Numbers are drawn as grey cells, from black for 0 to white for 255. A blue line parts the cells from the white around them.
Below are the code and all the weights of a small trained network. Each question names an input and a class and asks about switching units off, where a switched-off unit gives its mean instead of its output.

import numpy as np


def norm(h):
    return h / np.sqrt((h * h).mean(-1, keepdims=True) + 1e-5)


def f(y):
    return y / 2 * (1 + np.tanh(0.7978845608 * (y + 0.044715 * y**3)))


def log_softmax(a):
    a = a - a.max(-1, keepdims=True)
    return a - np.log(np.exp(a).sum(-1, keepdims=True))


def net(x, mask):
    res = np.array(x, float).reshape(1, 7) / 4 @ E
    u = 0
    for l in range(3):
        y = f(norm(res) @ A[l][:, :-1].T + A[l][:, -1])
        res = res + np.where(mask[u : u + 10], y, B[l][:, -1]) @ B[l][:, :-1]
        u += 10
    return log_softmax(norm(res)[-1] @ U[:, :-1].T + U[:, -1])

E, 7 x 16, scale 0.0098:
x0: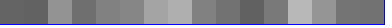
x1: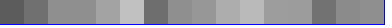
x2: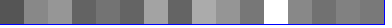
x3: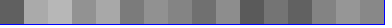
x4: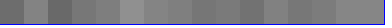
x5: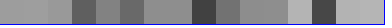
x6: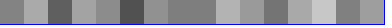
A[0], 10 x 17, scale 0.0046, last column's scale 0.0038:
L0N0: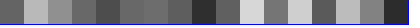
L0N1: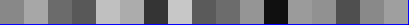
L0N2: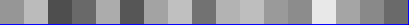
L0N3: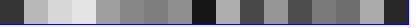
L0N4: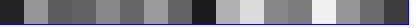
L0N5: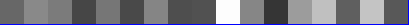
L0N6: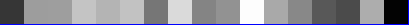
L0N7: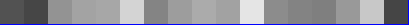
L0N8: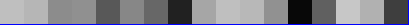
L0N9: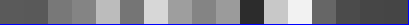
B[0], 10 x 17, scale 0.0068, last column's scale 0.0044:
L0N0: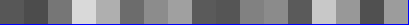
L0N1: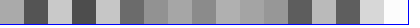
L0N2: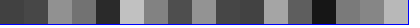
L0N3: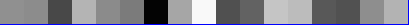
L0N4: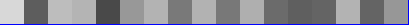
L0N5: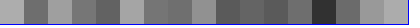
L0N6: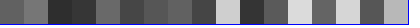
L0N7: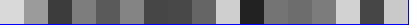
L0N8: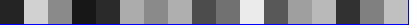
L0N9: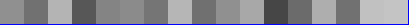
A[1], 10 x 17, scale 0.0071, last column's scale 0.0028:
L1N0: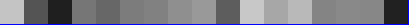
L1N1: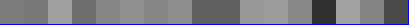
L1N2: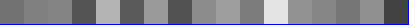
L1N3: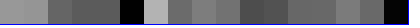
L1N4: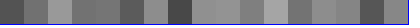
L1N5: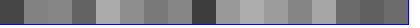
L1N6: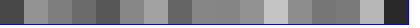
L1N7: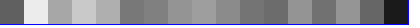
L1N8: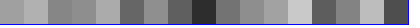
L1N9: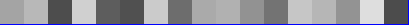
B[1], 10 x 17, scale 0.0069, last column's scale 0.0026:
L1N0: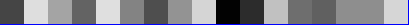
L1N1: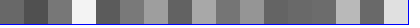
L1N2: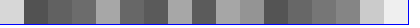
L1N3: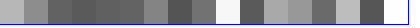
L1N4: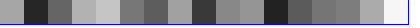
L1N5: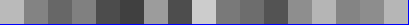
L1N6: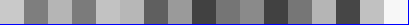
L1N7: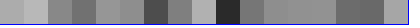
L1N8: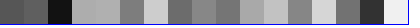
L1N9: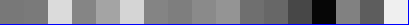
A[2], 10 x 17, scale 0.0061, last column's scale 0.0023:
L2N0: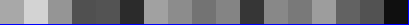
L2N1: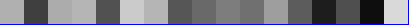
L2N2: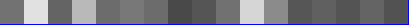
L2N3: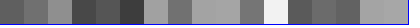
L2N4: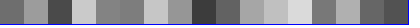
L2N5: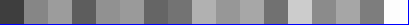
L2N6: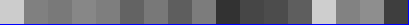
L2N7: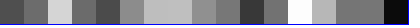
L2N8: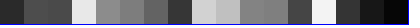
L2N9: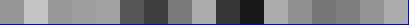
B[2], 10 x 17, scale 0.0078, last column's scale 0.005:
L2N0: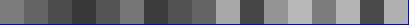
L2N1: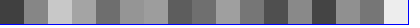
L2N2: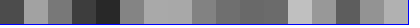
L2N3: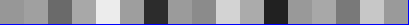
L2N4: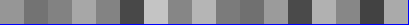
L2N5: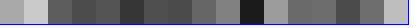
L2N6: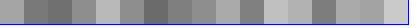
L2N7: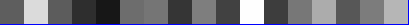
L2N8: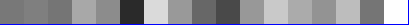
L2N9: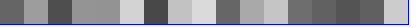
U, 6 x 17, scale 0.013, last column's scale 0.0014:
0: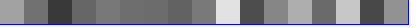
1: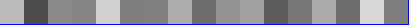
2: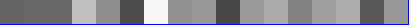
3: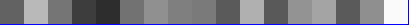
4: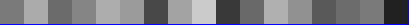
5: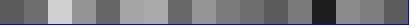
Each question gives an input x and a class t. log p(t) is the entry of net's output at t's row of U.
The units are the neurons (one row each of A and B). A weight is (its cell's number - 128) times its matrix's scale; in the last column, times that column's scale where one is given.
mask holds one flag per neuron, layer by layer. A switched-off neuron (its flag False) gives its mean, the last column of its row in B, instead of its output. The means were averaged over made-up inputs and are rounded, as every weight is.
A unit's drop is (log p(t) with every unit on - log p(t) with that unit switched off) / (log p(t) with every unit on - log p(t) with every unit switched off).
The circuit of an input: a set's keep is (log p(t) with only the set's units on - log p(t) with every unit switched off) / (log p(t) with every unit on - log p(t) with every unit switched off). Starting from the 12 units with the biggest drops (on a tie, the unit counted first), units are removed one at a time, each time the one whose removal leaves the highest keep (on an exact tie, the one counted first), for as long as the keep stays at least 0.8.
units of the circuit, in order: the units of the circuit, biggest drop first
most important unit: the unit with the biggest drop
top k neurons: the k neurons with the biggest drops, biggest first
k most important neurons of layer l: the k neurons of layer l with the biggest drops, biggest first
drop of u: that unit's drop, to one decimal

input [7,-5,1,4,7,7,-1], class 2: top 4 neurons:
L1N8; L2N4; L0N8; L1N1
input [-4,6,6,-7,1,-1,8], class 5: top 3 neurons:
L1N9; L0N4; L0N3
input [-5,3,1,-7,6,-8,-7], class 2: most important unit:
L2N8
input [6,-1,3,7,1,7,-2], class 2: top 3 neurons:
L1N8; L2N4; L1N1
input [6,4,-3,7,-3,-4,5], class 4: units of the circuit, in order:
L0N3; L1N7
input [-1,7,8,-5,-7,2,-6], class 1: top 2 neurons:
L1N2; L1N6
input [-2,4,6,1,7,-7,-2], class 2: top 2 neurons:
L2N8; L0N1
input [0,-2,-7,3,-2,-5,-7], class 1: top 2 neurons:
L0N1; L0N2
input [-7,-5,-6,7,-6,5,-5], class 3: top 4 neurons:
L0N8; L2N2; L1N0; L1N4
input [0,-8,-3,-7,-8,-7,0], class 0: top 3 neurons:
L1N3; L2N0; L0N3
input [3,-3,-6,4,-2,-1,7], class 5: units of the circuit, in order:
L1N9; L0N2
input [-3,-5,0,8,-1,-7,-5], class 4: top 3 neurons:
L2N9; L0N3; L1N7
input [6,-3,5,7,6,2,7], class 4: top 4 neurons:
L0N3; L2N9; L0N8; L1N7
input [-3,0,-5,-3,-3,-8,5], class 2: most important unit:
L2N8
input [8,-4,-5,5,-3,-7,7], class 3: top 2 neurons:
L2N7; L1N8
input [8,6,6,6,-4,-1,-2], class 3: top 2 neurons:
L0N9; L2N7
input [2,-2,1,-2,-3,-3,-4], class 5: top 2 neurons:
L2N1; L1N8
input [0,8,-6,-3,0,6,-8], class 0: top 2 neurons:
L0N6; L0N7
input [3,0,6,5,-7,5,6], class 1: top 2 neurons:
L1N2; L1N6
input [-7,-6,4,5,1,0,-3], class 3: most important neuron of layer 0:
L0N8
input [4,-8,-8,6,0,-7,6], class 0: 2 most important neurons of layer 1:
L1N3; L1N4
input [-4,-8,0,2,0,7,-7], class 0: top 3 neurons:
L1N3; L2N0; L0N2
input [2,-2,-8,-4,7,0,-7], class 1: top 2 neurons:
L0N1; L0N2
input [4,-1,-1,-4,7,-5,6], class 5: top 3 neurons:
L0N4; L1N9; L2N1
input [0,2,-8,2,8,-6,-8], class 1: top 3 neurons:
L0N1; L0N2; L1N9
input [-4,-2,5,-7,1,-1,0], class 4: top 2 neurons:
L1N0; L0N1
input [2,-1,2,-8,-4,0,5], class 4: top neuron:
L1N0
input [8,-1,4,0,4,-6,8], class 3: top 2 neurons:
L2N7; L0N9
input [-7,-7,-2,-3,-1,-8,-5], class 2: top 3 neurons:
L2N8; L0N7; L0N6
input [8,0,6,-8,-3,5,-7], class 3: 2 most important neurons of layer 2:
L2N7; L2N6
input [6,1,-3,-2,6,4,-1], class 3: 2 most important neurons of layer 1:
L1N4; L1N2
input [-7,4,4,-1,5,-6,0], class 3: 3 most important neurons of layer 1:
L1N8; L1N1; L1N6
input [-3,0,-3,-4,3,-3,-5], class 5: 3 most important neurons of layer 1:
L1N8; L1N6; L1N2
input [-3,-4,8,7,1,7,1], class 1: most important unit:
L1N2
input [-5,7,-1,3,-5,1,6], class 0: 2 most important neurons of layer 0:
L0N6; L0N7
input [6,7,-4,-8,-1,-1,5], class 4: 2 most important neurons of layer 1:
L1N0; L1N3
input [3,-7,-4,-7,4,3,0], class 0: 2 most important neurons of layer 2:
L2N0; L2N6
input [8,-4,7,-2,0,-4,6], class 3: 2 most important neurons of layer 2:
L2N7; L2N6
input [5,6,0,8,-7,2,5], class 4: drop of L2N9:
0.2
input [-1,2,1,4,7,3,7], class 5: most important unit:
L0N4
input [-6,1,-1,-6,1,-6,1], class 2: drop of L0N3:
0.2
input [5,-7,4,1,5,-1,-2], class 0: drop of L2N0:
0.1
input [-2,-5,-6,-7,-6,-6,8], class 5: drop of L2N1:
0.3
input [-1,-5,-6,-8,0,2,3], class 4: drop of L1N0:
1.4
